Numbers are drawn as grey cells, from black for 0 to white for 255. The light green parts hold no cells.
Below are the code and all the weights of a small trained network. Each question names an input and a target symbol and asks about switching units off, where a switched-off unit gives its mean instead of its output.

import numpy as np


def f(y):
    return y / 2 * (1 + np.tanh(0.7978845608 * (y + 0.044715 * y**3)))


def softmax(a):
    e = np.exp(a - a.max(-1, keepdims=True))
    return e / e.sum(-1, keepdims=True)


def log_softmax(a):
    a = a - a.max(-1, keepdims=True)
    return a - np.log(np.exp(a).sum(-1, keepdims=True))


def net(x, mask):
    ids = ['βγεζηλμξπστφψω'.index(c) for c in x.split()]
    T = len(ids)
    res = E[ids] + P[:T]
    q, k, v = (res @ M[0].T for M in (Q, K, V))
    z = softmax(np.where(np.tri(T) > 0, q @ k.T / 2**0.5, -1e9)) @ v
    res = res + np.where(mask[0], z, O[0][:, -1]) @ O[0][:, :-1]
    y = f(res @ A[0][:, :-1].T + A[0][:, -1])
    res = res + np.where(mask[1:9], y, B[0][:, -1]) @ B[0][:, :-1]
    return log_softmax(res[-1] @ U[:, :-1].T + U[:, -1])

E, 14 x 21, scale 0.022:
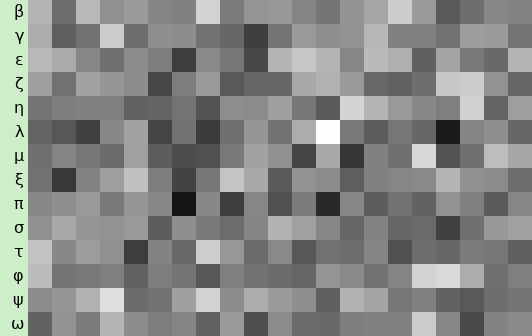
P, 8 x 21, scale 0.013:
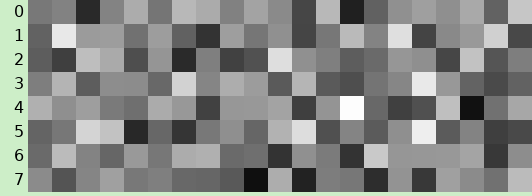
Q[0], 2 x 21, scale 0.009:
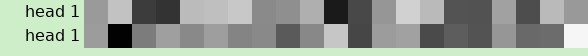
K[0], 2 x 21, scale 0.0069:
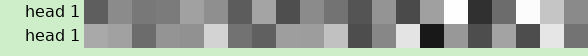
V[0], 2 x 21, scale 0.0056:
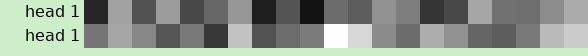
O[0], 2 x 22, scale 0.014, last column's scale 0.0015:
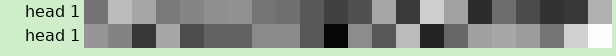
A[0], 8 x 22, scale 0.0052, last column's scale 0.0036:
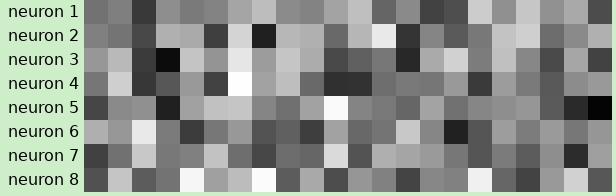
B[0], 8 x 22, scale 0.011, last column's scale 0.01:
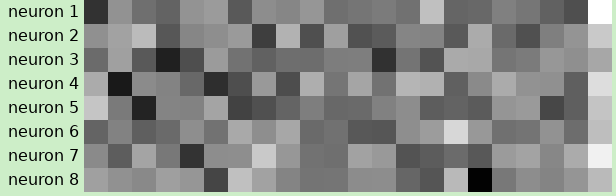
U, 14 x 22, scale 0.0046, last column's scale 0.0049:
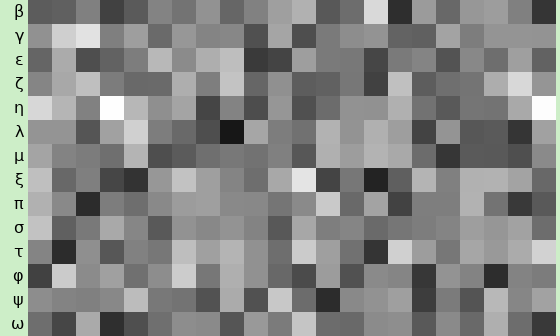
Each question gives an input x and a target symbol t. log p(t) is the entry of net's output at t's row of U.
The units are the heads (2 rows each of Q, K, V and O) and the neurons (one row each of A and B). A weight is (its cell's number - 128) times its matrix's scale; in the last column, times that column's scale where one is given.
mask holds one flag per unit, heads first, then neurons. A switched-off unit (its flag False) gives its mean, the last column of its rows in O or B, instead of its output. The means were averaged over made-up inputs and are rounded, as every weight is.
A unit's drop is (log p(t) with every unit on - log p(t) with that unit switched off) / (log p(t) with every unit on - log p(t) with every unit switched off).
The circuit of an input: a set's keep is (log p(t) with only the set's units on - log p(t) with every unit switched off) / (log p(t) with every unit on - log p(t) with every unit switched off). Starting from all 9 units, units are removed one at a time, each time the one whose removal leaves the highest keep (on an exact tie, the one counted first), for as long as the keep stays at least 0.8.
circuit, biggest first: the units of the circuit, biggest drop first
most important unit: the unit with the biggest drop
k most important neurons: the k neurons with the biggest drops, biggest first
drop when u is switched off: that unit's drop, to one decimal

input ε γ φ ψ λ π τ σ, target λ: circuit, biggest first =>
(head 1; neuron 4)
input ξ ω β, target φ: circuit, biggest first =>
(head 1; neuron 7)
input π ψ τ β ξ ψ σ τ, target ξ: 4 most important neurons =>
(neuron 7; neuron 1; neuron 5; neuron 8)
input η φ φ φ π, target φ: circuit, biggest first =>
(head 1; neuron 7; neuron 4)
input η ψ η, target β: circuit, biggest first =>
(head 1; neuron 1)
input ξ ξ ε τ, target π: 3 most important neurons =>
(neuron 5; neuron 2; neuron 3)
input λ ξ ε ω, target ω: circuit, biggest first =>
(head 1; neuron 4; neuron 3)
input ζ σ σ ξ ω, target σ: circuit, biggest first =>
(head 1; neuron 4)
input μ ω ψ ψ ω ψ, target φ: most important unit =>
head 1
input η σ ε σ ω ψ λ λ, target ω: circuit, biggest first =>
(head 1; neuron 7; neuron 4)
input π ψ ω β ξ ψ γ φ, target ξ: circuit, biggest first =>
(head 1; neuron 7)
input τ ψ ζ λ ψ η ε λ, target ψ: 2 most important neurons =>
(neuron 2; neuron 7)
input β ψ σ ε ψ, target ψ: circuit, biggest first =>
(head 1; neuron 7; neuron 6)
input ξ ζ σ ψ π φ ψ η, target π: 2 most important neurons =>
(neuron 5; neuron 7)
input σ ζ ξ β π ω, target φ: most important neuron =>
(neuron 7)
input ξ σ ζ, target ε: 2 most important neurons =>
(neuron 4; neuron 1)
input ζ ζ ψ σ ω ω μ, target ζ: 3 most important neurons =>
(neuron 8; neuron 3; neuron 1)
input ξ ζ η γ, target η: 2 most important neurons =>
(neuron 7; neuron 1)
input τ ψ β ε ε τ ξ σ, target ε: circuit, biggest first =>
(head 1; neuron 1)
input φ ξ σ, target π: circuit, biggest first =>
(head 1; neuron 5; neuron 7)
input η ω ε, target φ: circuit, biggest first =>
(head 1; neuron 7)
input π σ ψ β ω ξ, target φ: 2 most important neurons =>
(neuron 4; neuron 7)
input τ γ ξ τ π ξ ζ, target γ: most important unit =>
neuron 2
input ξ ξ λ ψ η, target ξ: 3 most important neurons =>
(neuron 7; neuron 1; neuron 5)
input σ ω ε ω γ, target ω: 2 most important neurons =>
(neuron 7; neuron 4)
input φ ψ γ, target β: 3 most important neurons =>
(neuron 1; neuron 8; neuron 5)
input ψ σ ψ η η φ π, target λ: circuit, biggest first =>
(neuron 5; head 1)
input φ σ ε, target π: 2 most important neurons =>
(neuron 7; neuron 5)
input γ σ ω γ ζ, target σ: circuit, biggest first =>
(head 1)
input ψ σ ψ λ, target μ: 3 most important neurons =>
(neuron 7; neuron 4; neuron 2)
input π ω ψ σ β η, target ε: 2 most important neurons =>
(neuron 4; neuron 1)
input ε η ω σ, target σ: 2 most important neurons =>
(neuron 4; neuron 8)
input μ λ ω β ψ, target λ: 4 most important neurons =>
(neuron 4; neuron 7; neuron 2; neuron 3)
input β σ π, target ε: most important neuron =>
(neuron 4)
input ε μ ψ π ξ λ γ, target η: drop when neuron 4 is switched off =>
0.2
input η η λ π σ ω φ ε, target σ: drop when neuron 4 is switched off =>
0.3
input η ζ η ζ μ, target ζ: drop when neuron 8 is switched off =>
-0.1
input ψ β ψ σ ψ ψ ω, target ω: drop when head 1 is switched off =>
0.9
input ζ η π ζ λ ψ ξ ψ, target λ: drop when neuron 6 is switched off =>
-0.1
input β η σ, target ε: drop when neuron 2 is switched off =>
0.0
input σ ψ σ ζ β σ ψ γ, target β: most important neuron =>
(neuron 1)
